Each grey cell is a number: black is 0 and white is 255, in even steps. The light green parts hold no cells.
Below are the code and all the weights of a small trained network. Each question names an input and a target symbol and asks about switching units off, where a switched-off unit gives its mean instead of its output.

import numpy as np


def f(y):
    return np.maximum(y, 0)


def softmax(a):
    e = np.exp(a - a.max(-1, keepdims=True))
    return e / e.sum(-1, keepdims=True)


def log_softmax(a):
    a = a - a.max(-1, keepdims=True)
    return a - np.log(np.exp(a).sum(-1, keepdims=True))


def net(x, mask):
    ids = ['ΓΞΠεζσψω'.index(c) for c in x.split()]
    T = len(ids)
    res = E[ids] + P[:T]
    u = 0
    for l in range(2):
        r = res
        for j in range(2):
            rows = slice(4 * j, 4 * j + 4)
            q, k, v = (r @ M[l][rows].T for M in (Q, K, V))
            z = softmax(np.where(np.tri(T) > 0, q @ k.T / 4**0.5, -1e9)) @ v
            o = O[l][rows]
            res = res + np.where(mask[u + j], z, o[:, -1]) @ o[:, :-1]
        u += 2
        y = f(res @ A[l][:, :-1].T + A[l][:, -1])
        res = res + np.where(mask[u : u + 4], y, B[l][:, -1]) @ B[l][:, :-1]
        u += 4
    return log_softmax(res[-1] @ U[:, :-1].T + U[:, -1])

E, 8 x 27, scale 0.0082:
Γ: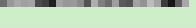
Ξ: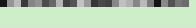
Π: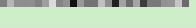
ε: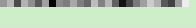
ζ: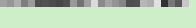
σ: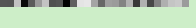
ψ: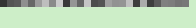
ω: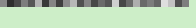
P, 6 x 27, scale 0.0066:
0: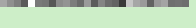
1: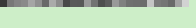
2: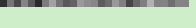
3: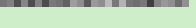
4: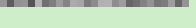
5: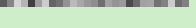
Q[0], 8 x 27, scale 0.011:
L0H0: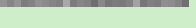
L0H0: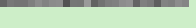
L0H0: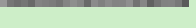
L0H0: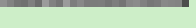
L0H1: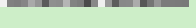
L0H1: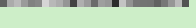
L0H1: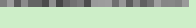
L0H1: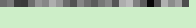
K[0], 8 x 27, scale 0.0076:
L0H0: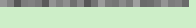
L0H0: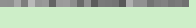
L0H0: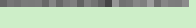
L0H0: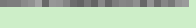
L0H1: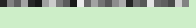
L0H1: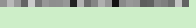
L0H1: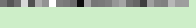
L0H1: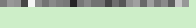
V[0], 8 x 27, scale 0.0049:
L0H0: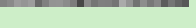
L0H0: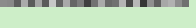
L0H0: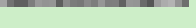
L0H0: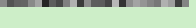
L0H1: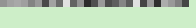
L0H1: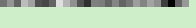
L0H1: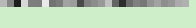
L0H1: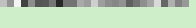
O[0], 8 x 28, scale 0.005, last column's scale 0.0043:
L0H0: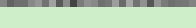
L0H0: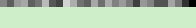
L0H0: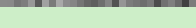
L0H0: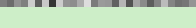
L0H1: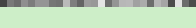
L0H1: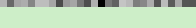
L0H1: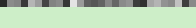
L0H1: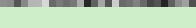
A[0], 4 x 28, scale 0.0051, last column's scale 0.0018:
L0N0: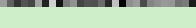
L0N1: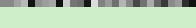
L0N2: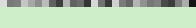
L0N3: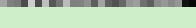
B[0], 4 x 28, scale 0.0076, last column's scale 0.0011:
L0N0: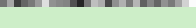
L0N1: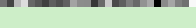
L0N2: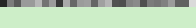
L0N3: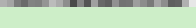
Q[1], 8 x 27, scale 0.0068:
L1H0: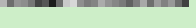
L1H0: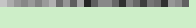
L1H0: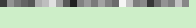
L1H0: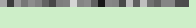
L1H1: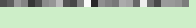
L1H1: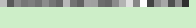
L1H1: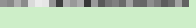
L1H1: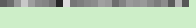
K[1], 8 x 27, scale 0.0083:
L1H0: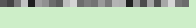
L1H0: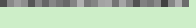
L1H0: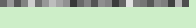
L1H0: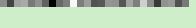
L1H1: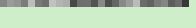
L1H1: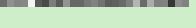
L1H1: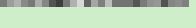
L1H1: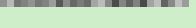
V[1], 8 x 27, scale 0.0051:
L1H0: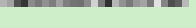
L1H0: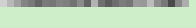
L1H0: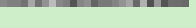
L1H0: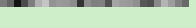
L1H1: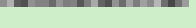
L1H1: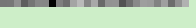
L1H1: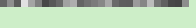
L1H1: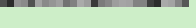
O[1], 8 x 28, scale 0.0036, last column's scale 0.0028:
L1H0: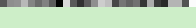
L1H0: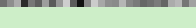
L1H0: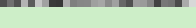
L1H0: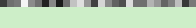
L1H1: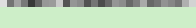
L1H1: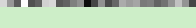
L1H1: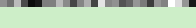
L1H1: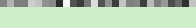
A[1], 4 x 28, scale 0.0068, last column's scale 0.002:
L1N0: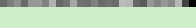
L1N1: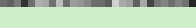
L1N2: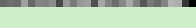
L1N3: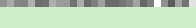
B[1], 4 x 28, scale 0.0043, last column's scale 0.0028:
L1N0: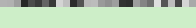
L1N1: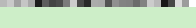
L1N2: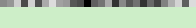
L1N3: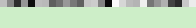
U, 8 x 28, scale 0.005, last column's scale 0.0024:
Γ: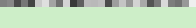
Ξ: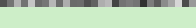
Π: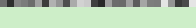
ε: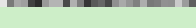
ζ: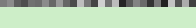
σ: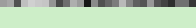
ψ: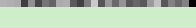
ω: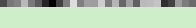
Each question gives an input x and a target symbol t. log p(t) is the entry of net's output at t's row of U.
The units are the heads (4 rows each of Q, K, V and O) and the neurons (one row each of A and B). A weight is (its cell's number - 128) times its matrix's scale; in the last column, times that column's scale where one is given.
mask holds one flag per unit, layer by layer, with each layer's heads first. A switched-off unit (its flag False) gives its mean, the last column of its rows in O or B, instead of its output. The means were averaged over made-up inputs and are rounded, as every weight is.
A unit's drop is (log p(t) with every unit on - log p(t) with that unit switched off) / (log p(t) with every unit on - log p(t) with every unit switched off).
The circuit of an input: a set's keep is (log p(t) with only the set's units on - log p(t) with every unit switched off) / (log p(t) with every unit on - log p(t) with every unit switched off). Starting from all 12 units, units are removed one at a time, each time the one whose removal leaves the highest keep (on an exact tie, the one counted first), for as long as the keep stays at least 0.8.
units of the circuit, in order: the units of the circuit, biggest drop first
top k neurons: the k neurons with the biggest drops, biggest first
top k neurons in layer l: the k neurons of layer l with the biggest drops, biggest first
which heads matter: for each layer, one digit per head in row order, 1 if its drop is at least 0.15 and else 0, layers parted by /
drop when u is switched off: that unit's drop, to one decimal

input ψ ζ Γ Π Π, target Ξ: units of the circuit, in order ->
[L0H0, L0N1, L1N2]
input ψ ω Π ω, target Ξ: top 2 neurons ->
[L0N0, L1N2]
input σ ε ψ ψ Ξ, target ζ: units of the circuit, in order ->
[L0H1]
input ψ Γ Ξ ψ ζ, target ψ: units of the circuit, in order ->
[L1H0, L0H1]
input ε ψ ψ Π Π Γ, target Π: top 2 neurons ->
[L0N2, L0N1]
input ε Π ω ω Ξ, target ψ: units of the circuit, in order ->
[L1N0, L0H1, L1H0]
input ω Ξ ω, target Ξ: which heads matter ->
00 / 10
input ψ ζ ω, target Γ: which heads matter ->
10 / 00
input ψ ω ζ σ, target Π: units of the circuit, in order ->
[L0H1, L1H0]
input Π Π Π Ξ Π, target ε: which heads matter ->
10 / 10
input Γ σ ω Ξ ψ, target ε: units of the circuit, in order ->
[L0H1, L1H1]
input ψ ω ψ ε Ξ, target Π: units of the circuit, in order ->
[L0H1, L1H0]
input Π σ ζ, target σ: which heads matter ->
01 / 01
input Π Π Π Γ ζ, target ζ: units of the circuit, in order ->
[L1H1, L0H1]
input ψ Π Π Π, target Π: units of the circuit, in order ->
[L1H0, L0H0, L0N1]
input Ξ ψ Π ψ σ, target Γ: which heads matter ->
01 / 00
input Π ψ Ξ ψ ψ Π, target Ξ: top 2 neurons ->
[L1N2, L0N1]
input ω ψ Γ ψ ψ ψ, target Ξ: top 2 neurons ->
[L1N2, L0N3]
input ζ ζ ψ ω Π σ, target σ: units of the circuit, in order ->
[L0H1, L1H1]
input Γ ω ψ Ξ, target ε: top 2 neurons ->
[L1N1, L0N2]
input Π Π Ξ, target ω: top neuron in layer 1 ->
[L1N1]
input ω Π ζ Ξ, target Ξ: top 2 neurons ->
[L0N3, L1N2]
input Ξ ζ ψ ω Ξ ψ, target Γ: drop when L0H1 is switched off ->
1.0
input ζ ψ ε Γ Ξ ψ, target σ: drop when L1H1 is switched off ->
0.1
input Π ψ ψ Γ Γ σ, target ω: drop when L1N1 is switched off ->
0.3
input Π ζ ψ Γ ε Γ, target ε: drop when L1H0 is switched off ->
0.3
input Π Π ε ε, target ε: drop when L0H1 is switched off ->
0.2
